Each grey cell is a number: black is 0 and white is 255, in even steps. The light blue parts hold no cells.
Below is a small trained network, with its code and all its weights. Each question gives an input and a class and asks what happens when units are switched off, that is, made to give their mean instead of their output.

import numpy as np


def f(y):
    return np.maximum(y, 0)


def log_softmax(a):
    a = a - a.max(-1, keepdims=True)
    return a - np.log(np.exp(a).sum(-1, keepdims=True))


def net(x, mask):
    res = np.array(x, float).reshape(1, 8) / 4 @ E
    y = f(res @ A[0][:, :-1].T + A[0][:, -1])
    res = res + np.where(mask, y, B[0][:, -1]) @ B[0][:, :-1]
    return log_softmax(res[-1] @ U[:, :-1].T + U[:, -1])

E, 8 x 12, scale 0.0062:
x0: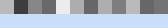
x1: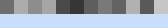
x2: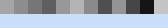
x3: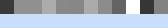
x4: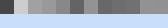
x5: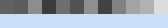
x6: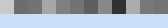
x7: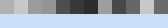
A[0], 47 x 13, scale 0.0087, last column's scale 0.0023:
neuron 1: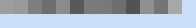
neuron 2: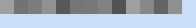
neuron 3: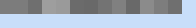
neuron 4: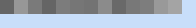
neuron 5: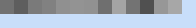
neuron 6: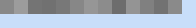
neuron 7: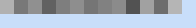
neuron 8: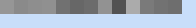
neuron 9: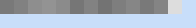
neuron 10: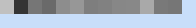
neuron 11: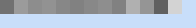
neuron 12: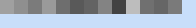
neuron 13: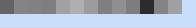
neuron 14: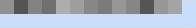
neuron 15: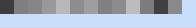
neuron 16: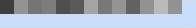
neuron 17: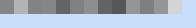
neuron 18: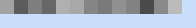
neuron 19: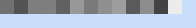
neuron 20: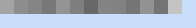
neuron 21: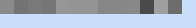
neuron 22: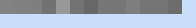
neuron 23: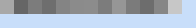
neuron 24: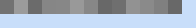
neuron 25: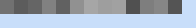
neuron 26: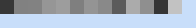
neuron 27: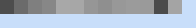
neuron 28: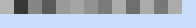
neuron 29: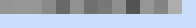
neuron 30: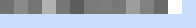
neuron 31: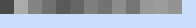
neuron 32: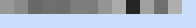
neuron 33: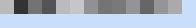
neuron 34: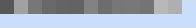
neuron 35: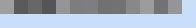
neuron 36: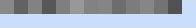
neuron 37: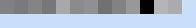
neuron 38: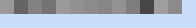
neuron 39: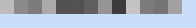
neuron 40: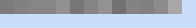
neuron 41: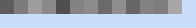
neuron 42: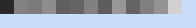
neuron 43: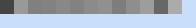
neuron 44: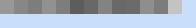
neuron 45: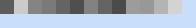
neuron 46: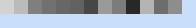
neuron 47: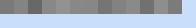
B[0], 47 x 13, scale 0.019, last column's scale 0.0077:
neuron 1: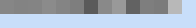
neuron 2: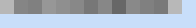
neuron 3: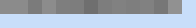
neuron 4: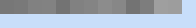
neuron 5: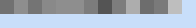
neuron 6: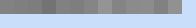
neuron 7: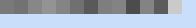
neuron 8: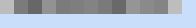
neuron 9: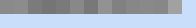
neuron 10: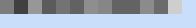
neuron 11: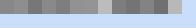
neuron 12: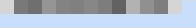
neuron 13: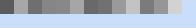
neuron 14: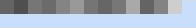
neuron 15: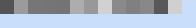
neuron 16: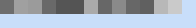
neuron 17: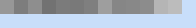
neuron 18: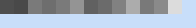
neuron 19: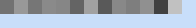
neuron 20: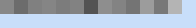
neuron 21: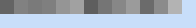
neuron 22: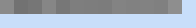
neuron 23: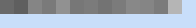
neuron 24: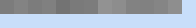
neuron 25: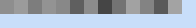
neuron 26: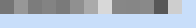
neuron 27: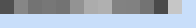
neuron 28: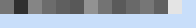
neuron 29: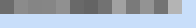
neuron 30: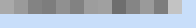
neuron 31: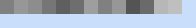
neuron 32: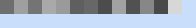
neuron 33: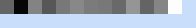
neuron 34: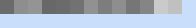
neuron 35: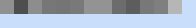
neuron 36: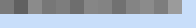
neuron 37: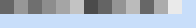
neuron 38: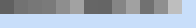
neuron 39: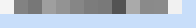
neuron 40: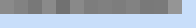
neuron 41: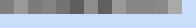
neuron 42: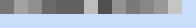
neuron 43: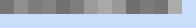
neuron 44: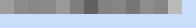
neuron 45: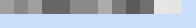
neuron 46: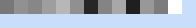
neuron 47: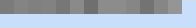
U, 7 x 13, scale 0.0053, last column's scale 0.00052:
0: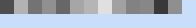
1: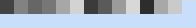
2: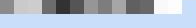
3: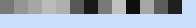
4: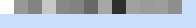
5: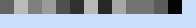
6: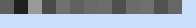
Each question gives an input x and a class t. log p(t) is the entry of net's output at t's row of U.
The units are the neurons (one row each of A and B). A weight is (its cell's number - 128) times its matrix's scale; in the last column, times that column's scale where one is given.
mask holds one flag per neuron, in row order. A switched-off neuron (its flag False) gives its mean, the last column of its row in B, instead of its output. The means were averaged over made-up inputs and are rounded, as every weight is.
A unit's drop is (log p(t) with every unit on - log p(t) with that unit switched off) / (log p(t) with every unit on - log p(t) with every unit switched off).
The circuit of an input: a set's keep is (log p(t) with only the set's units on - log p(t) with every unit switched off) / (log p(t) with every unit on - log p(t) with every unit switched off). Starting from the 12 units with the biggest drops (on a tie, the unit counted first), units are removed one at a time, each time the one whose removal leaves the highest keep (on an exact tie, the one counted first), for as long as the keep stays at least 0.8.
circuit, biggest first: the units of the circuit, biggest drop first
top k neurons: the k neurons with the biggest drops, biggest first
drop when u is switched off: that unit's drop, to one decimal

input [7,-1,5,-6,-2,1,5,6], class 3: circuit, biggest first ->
(neuron 46)
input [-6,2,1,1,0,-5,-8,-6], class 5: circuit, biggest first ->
(neuron 25; neuron 42)
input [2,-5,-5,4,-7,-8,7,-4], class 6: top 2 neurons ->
(neuron 33; neuron 10)
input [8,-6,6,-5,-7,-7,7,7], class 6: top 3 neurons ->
(neuron 33; neuron 28; neuron 10)
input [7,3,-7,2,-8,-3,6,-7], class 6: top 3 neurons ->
(neuron 10; neuron 33; neuron 28)
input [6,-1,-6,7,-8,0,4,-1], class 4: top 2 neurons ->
(neuron 39; neuron 12)
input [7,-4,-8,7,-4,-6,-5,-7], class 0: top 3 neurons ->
(neuron 15; neuron 26; neuron 27)
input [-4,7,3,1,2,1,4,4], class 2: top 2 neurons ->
(neuron 45; neuron 34)
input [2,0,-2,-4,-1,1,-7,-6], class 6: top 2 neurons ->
(neuron 28; neuron 37)
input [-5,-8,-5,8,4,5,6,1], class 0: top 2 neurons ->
(neuron 26; neuron 15)
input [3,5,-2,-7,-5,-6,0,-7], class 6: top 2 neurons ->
(neuron 28; neuron 10)
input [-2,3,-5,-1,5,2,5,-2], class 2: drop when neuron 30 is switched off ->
-0.1
